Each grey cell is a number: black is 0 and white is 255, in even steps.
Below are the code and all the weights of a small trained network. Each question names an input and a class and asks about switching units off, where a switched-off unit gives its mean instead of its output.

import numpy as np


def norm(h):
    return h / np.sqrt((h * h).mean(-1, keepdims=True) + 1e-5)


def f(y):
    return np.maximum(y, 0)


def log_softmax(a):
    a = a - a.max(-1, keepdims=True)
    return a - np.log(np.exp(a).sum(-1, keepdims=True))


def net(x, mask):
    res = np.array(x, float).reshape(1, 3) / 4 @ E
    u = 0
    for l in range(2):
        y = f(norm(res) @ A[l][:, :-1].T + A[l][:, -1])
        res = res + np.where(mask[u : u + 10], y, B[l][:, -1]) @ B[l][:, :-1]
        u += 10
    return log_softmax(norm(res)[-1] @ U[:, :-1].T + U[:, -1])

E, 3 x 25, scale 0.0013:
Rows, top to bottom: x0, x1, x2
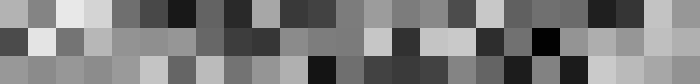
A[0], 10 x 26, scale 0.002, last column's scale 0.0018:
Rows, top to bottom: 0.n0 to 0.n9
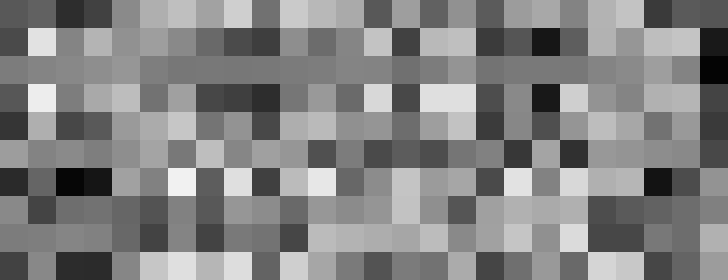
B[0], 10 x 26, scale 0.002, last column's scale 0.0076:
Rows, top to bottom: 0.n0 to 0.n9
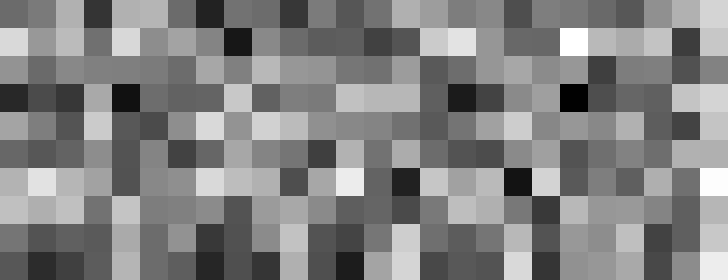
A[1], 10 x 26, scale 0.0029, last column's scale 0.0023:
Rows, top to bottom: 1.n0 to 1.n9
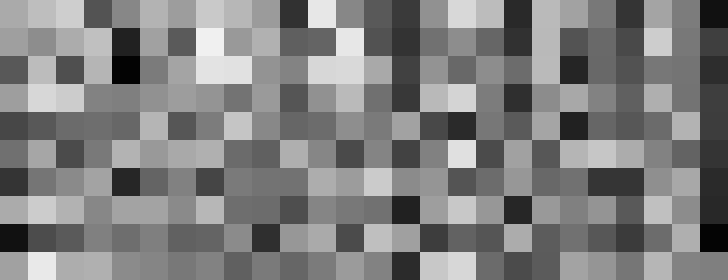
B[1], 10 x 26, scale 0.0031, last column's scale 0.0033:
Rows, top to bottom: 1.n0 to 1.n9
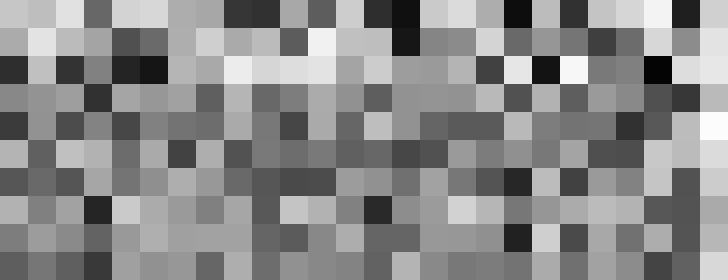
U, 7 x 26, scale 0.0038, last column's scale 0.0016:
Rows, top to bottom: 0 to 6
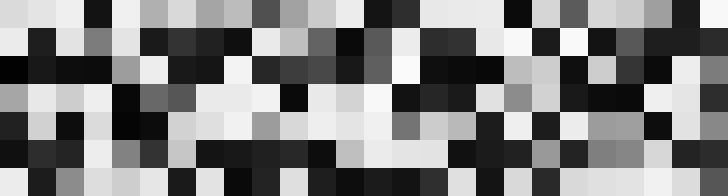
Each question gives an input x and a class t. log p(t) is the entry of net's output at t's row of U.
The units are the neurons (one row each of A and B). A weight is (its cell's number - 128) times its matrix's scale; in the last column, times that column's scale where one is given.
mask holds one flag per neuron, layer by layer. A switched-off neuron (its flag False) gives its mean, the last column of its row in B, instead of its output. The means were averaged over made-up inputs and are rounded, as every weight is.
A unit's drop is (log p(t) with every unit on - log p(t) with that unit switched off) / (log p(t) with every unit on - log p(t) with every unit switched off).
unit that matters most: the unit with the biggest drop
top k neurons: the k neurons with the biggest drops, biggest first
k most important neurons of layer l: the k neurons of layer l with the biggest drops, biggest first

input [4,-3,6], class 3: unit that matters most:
0.n9
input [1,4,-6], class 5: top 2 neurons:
(0.n8; 0.n3)
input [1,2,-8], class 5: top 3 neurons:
(0.n8; 1.n6; 0.n4)
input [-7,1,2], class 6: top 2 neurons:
(0.n9; 0.n3)
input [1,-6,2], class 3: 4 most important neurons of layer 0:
(0.n9; 0.n8; 0.n6; 0.n1)
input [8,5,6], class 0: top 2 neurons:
(0.n9; 0.n1)
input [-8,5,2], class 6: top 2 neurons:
(0.n9; 0.n1)
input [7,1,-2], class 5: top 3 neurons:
(0.n6; 0.n1; 1.n6)
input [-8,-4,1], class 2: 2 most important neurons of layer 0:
(0.n9; 0.n1)
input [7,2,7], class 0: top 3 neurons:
(0.n9; 0.n3; 1.n7)
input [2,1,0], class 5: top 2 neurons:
(0.n6; 0.n3)
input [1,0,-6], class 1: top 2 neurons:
(0.n8; 0.n7)
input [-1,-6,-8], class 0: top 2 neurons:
(0.n9; 0.n6)
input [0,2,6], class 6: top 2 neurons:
(0.n6; 0.n1)
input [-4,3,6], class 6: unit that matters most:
0.n1
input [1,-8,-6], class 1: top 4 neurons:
(0.n8; 0.n6; 0.n1; 1.n1)
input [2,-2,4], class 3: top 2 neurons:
(0.n9; 1.n1)
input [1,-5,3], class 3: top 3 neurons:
(0.n9; 0.n8; 1.n1)
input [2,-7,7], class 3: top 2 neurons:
(0.n9; 1.n1)
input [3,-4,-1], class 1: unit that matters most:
0.n6
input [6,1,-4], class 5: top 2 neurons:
(0.n1; 1.n6)
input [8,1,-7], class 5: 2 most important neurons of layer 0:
(0.n1; 0.n4)
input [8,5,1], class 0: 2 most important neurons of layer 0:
(0.n9; 0.n1)
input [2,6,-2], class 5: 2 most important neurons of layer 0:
(0.n3; 0.n6)
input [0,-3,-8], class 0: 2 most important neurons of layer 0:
(0.n9; 0.n6)
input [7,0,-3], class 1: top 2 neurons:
(0.n3; 0.n6)
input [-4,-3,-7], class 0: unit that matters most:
0.n6
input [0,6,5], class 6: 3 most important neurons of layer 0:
(0.n6; 0.n1; 0.n3)
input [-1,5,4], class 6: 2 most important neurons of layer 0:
(0.n1; 0.n6)
